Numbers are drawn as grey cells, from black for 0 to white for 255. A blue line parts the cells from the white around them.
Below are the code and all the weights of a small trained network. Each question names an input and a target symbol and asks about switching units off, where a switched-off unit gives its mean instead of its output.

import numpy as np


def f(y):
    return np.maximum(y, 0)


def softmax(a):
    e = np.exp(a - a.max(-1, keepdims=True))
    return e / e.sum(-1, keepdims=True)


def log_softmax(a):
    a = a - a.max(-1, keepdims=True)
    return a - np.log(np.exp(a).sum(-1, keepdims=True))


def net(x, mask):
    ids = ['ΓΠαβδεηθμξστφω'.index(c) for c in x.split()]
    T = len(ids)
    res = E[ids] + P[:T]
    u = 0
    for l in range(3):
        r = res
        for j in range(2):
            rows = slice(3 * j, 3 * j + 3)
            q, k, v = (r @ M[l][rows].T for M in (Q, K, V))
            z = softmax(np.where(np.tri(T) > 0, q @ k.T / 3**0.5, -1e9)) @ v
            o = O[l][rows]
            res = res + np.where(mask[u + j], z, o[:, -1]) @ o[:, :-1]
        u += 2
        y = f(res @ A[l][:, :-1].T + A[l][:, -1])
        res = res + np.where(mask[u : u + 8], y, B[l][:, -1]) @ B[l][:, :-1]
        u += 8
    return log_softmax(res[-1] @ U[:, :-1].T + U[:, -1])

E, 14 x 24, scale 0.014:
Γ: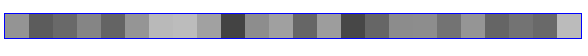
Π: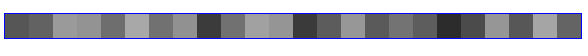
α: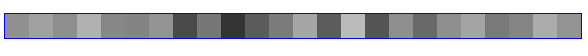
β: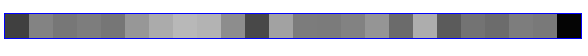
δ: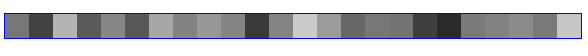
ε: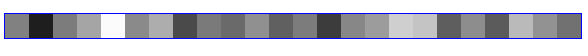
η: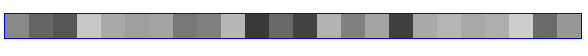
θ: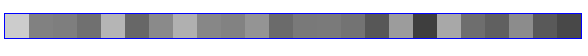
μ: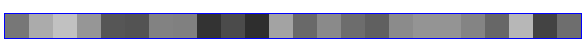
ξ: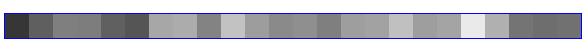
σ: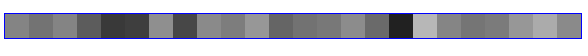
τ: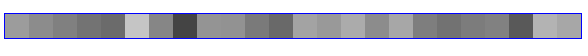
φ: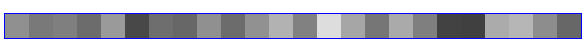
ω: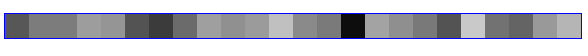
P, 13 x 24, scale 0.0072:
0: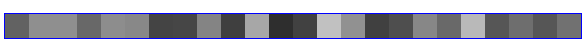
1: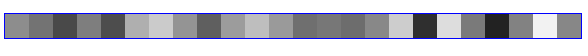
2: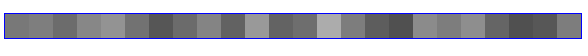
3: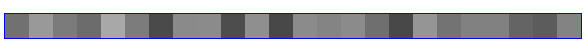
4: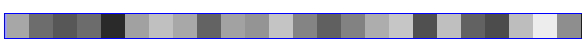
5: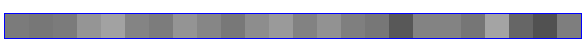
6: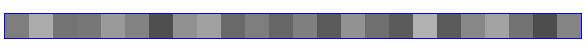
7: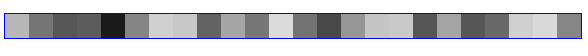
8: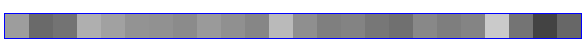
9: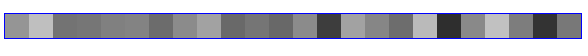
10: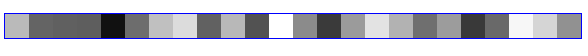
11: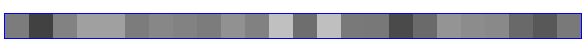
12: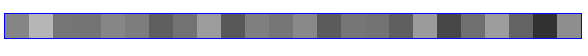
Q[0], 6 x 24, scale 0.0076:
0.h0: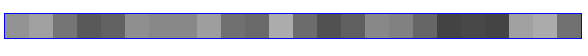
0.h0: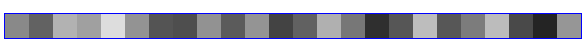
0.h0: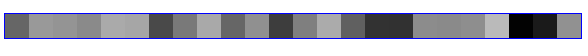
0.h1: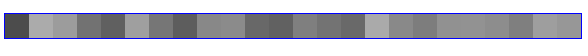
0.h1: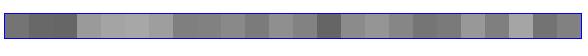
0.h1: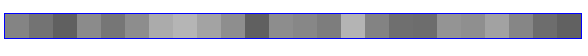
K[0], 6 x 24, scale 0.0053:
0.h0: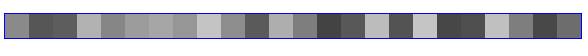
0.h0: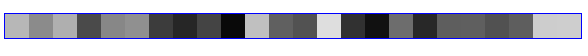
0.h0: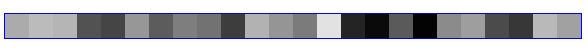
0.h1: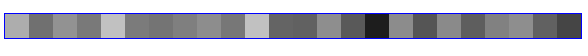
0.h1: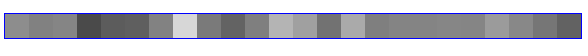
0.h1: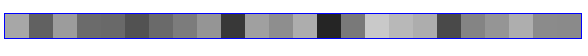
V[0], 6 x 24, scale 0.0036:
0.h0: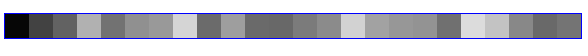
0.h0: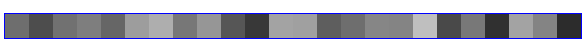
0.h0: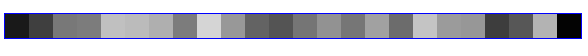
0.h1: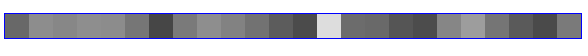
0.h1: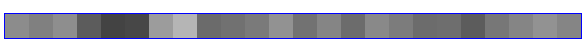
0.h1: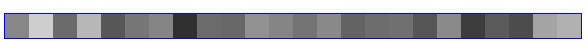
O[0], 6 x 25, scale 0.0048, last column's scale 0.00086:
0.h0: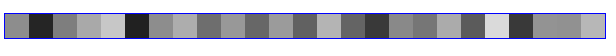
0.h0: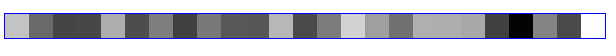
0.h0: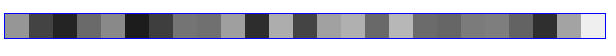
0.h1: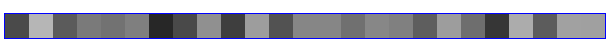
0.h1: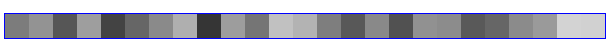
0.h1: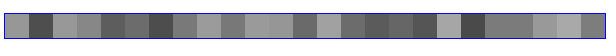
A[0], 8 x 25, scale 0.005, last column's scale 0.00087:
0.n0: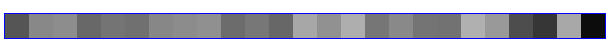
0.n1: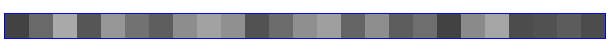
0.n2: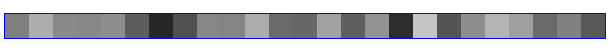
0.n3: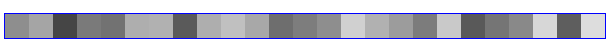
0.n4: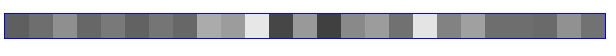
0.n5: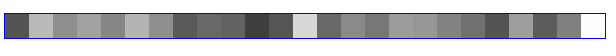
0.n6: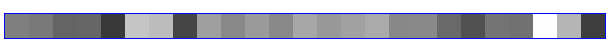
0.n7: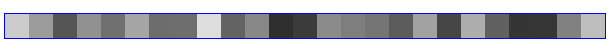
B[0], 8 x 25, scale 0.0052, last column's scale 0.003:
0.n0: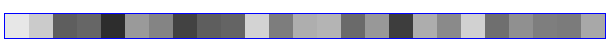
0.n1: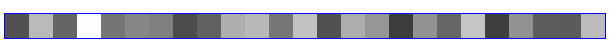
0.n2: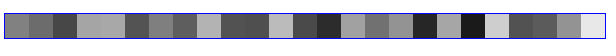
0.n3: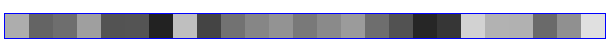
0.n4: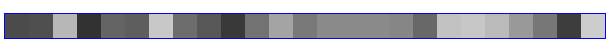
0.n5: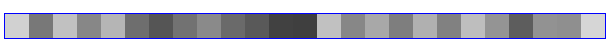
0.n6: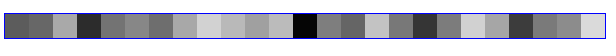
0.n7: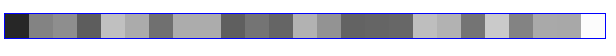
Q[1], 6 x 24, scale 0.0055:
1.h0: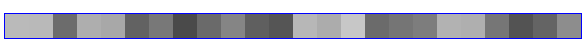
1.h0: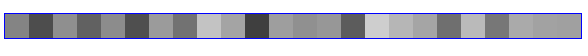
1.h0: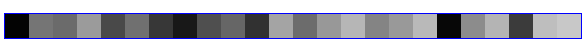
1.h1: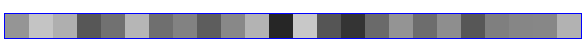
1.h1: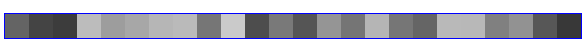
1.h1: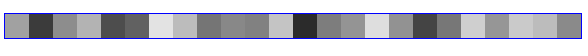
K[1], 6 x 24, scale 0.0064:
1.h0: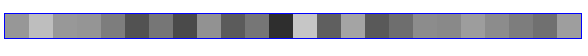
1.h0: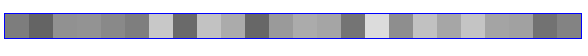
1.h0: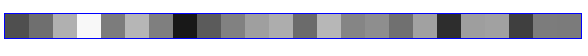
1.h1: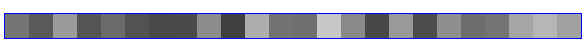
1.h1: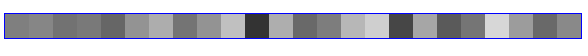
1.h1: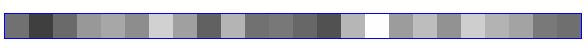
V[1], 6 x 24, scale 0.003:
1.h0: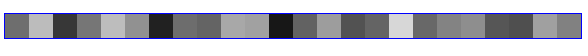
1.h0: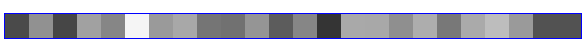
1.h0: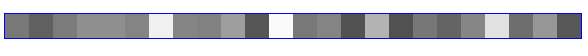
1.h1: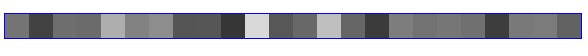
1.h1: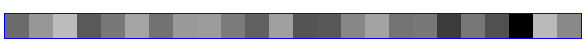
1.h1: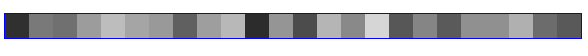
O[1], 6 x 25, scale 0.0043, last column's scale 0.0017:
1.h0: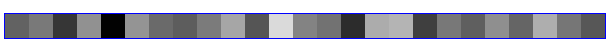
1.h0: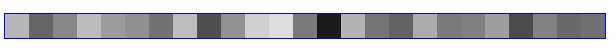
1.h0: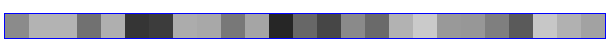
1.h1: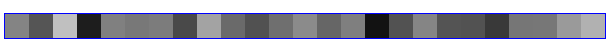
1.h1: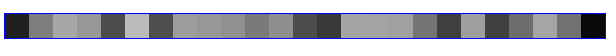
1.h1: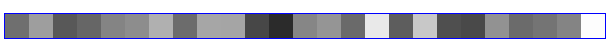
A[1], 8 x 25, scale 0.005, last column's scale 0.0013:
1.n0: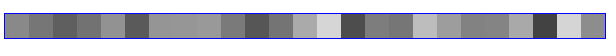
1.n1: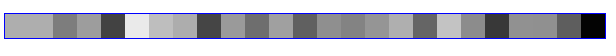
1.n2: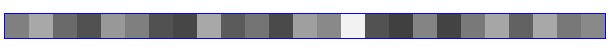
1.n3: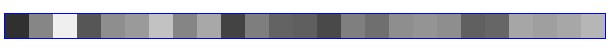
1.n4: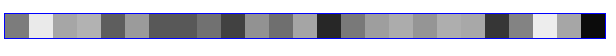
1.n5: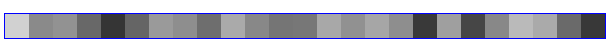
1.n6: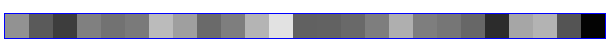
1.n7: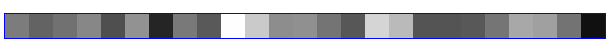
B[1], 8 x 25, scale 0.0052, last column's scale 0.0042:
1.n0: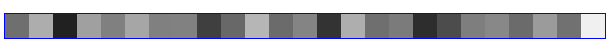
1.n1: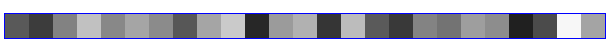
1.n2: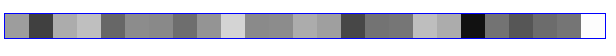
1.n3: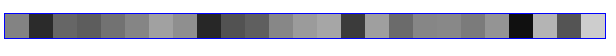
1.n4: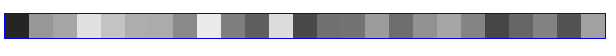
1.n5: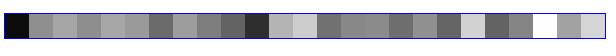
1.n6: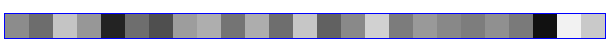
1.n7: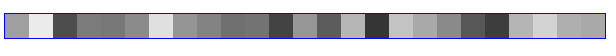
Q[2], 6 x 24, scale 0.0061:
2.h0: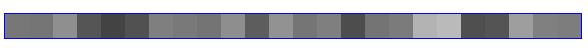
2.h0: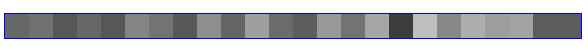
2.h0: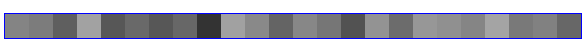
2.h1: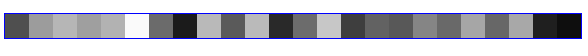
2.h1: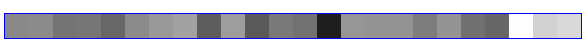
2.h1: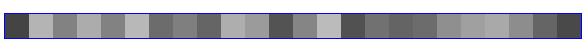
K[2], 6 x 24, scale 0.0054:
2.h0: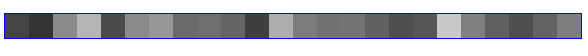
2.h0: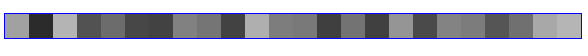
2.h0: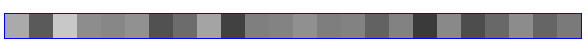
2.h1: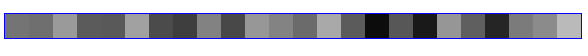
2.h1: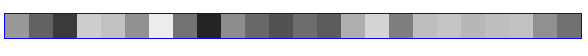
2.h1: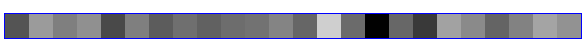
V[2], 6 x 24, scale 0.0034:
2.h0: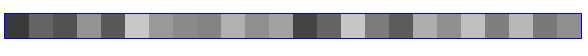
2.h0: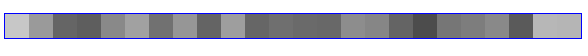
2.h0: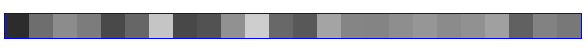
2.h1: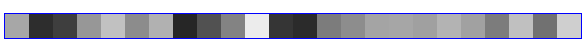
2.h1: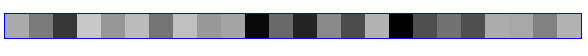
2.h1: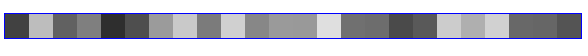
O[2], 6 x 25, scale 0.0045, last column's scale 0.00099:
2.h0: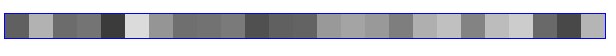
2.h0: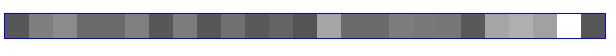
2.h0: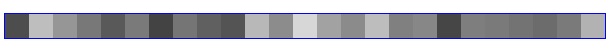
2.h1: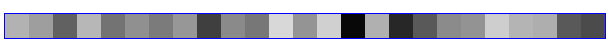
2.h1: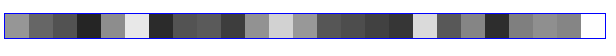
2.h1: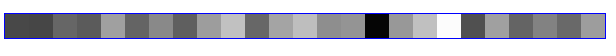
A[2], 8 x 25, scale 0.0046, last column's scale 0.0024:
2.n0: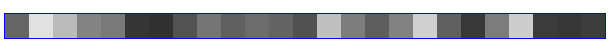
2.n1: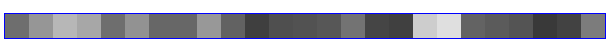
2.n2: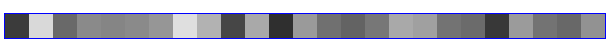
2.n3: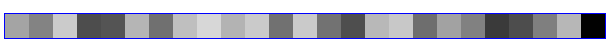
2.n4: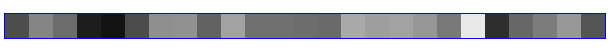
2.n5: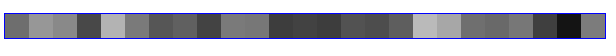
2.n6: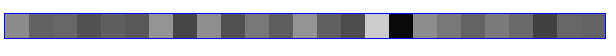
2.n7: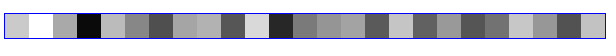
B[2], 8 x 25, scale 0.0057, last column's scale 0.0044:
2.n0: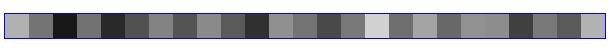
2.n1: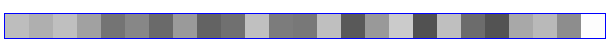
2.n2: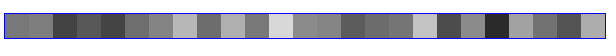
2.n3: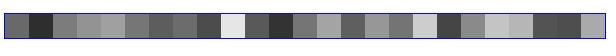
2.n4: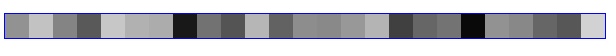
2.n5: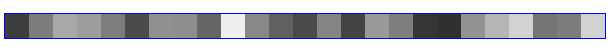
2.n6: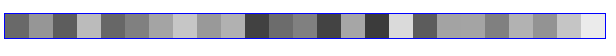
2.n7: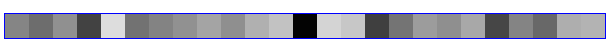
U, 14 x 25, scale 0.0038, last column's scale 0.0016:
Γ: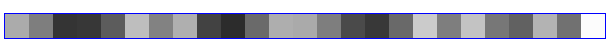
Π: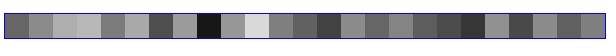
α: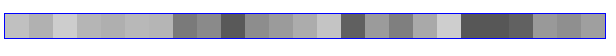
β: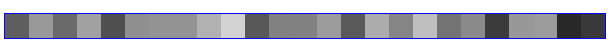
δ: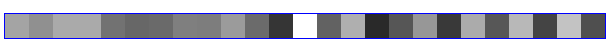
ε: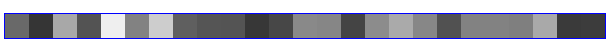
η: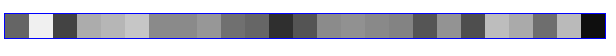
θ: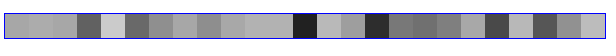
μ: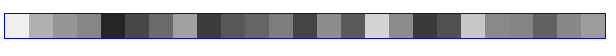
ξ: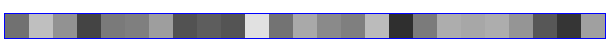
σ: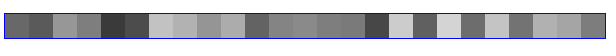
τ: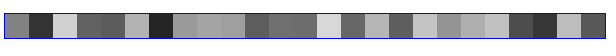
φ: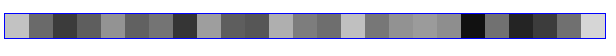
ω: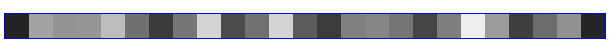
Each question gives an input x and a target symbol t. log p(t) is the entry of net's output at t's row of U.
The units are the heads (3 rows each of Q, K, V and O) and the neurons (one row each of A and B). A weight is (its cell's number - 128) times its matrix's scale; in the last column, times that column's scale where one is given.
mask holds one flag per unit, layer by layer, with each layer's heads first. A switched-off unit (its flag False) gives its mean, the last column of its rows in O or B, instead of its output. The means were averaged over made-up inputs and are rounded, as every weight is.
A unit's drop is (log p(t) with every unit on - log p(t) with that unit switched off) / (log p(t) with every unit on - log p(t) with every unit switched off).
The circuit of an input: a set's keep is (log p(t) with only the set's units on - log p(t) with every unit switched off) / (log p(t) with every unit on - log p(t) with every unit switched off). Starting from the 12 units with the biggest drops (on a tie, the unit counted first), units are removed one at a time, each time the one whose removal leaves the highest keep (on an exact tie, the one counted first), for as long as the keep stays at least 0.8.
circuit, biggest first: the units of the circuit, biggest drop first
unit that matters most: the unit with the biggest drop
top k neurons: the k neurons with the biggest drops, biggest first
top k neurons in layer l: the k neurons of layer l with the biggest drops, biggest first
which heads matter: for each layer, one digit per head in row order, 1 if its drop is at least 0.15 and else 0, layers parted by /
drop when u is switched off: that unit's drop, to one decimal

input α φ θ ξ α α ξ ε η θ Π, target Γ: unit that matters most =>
1.h1
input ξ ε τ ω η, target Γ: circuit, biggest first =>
2.h1, 1.h1, 0.n3
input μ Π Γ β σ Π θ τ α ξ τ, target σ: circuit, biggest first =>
2.h1, 0.h0
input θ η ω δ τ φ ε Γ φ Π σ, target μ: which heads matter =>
00 / 00 / 01
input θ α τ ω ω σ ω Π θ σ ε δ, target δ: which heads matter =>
00 / 00 / 00
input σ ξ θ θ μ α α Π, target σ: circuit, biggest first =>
2.h1, 0.h0
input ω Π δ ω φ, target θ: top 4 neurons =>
2.n7, 1.n7, 0.n6, 0.n3
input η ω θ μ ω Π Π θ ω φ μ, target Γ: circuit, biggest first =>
2.h1, 1.h1, 1.n5
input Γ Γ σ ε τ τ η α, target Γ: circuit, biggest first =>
2.h1, 1.h1
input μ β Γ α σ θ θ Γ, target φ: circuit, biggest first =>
0.h0, 2.n4, 2.h1
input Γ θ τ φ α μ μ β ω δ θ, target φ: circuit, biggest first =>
0.h0, 2.h1
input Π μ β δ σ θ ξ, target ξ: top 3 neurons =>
2.n4, 0.n4, 0.n0
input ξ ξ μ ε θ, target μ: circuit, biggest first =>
2.h1, 0.n3
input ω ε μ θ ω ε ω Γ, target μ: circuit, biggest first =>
2.h1
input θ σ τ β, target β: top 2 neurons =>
2.n2, 0.n1
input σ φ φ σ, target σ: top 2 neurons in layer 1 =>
1.n2, 1.n3
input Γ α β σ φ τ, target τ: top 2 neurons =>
0.n6, 2.n3
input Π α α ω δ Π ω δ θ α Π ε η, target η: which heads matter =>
00 / 01 / 00
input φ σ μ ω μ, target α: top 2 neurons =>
2.n1, 1.n4
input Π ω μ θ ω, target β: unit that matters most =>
1.n7
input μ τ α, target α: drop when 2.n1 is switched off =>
0.3
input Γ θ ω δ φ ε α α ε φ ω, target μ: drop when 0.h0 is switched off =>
0.2
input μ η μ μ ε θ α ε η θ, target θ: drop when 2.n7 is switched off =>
0.7
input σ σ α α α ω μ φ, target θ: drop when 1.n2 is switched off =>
0.1
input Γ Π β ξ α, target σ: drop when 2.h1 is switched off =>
0.9
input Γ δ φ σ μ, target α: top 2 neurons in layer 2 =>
2.n1, 2.n4
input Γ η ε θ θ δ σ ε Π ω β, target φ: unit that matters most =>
0.h0
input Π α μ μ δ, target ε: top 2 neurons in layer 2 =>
2.n3, 2.n4
